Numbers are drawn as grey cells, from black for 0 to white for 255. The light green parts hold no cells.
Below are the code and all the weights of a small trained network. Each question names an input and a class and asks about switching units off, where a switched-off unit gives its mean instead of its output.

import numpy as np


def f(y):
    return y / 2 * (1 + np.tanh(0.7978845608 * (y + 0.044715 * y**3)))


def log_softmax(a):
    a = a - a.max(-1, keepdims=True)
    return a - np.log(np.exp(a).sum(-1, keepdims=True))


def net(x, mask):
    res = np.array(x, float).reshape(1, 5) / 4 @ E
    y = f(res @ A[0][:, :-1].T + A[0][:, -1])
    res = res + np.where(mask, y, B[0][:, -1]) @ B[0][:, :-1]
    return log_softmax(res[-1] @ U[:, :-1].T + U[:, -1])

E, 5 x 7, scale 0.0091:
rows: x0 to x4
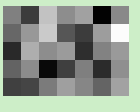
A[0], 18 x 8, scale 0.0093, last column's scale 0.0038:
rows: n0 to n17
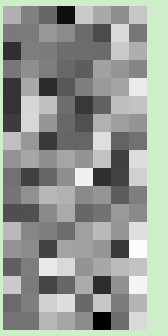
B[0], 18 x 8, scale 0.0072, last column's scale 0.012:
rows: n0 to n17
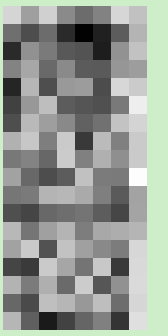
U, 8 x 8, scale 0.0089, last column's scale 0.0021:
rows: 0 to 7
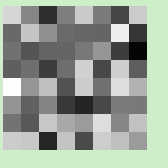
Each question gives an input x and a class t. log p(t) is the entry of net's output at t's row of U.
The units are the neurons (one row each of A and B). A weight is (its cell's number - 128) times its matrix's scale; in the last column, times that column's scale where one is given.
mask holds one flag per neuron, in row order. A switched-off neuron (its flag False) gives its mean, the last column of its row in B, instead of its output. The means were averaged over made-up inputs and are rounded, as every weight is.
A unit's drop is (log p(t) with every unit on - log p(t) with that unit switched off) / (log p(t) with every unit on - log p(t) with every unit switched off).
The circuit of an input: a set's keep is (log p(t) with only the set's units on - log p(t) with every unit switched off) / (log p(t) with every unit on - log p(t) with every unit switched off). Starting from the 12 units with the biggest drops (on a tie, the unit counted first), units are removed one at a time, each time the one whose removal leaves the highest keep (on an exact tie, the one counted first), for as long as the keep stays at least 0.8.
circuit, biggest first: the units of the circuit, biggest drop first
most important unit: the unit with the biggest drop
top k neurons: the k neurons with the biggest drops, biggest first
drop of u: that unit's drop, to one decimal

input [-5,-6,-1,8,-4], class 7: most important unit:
n7
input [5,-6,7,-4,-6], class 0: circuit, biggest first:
n17, n5
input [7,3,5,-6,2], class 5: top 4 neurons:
n1, n17, n5, n2
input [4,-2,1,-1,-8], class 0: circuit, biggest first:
n6, n5
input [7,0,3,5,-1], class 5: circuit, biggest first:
n1, n17
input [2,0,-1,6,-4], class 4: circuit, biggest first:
n15, n0
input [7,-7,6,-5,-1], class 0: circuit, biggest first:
n17, n5
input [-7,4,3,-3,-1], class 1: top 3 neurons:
n6, n5, n4
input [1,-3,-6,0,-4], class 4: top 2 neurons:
n0, n15
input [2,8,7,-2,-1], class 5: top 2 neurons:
n1, n14
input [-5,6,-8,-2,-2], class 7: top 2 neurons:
n7, n15
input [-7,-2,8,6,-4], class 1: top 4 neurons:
n4, n6, n5, n17
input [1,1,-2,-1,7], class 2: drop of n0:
0.2
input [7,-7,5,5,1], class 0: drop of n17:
0.1
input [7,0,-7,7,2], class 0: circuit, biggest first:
n17
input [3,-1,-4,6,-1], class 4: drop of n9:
-0.1
